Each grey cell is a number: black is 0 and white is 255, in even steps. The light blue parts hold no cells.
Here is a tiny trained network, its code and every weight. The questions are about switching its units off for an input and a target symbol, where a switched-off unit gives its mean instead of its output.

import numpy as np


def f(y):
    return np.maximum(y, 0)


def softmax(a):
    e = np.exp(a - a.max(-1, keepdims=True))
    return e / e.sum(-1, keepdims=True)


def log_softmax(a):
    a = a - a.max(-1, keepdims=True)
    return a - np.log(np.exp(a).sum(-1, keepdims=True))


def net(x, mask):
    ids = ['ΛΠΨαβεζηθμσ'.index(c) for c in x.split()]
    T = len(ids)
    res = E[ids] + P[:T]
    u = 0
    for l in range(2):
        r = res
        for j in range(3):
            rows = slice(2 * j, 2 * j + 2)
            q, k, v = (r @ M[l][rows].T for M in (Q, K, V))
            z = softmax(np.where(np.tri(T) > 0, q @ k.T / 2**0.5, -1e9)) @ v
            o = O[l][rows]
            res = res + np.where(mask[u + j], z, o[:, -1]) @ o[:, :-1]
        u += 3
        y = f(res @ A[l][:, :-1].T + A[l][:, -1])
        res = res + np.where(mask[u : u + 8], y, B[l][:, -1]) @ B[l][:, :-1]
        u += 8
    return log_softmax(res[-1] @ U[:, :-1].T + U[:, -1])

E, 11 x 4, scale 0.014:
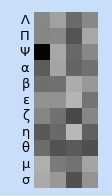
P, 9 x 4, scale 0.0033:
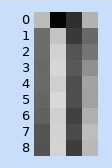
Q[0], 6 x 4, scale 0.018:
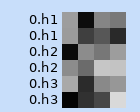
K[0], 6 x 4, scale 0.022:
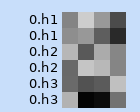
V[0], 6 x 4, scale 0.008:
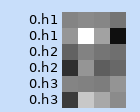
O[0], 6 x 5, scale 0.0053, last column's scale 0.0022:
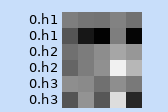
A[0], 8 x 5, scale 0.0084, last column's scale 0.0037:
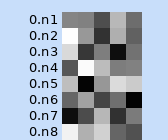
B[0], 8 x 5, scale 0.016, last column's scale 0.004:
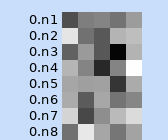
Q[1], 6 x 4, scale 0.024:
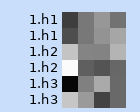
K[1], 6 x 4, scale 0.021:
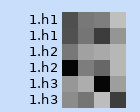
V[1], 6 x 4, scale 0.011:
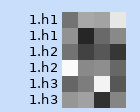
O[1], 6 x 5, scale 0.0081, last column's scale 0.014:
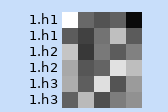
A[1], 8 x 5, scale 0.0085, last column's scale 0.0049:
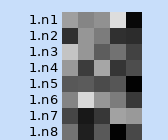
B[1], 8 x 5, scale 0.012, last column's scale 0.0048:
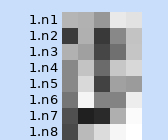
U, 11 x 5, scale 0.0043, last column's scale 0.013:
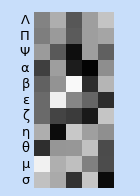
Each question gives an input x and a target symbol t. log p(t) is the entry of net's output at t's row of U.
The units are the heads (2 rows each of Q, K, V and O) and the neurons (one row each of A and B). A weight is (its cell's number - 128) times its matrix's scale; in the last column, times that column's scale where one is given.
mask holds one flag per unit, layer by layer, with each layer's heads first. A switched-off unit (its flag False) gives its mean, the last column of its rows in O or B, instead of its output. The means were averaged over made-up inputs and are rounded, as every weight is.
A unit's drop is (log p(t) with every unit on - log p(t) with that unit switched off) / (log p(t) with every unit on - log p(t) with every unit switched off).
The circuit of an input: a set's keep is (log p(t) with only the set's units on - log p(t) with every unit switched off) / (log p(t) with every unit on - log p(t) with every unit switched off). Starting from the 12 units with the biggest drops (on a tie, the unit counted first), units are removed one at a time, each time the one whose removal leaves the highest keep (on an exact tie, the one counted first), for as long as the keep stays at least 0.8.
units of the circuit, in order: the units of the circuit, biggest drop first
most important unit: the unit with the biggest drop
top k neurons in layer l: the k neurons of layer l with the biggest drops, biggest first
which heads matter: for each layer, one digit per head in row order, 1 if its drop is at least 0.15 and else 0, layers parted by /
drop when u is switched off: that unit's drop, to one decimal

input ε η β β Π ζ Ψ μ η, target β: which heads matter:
010 / 101
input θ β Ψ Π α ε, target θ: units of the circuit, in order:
[1.h1 0.n3 0.h3]
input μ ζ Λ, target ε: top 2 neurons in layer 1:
[1.n6 1.n7]
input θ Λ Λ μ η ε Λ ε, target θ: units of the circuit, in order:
[0.n3 1.h1 0.h3]
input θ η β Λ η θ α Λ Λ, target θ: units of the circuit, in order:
[1.h1 0.n3 0.h3]
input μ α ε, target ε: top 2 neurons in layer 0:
[0.n8 0.n4]
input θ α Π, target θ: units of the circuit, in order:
[1.h1 0.n3]
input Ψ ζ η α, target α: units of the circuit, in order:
[1.h2 0.n2 1.n8 1.n2]
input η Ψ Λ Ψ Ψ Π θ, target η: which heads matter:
000 / 101
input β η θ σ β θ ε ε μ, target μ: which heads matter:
100 / 101
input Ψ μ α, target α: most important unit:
1.h2
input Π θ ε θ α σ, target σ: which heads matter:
100 / 100
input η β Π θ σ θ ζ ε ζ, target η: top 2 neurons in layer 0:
[0.n4 0.n2]
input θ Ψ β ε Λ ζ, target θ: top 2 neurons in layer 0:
[0.n3 0.n7]
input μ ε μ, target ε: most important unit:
0.n8
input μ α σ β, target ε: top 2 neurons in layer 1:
[1.n6 1.n7]
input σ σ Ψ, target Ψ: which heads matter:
000 / 011
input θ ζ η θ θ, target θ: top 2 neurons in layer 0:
[0.n3 0.n2]
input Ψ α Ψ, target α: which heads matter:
011 / 011
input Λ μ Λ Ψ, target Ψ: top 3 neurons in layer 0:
[0.n4 0.n2 0.n7]
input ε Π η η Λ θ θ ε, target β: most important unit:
1.h3
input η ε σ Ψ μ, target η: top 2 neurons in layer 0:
[0.n4 0.n5]
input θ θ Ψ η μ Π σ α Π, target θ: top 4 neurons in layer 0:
[0.n3 0.n7 0.n1 0.n8]
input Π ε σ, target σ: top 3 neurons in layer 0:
[0.n2 0.n4 0.n3]
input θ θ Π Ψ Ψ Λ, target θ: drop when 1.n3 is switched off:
0.1
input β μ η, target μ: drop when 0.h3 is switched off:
0.0
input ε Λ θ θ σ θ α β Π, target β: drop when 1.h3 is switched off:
0.3
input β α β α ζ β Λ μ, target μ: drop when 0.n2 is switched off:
0.2
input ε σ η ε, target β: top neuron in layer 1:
[1.n7]
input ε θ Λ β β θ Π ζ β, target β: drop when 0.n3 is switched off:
0.3
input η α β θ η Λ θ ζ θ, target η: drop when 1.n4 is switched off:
-0.2
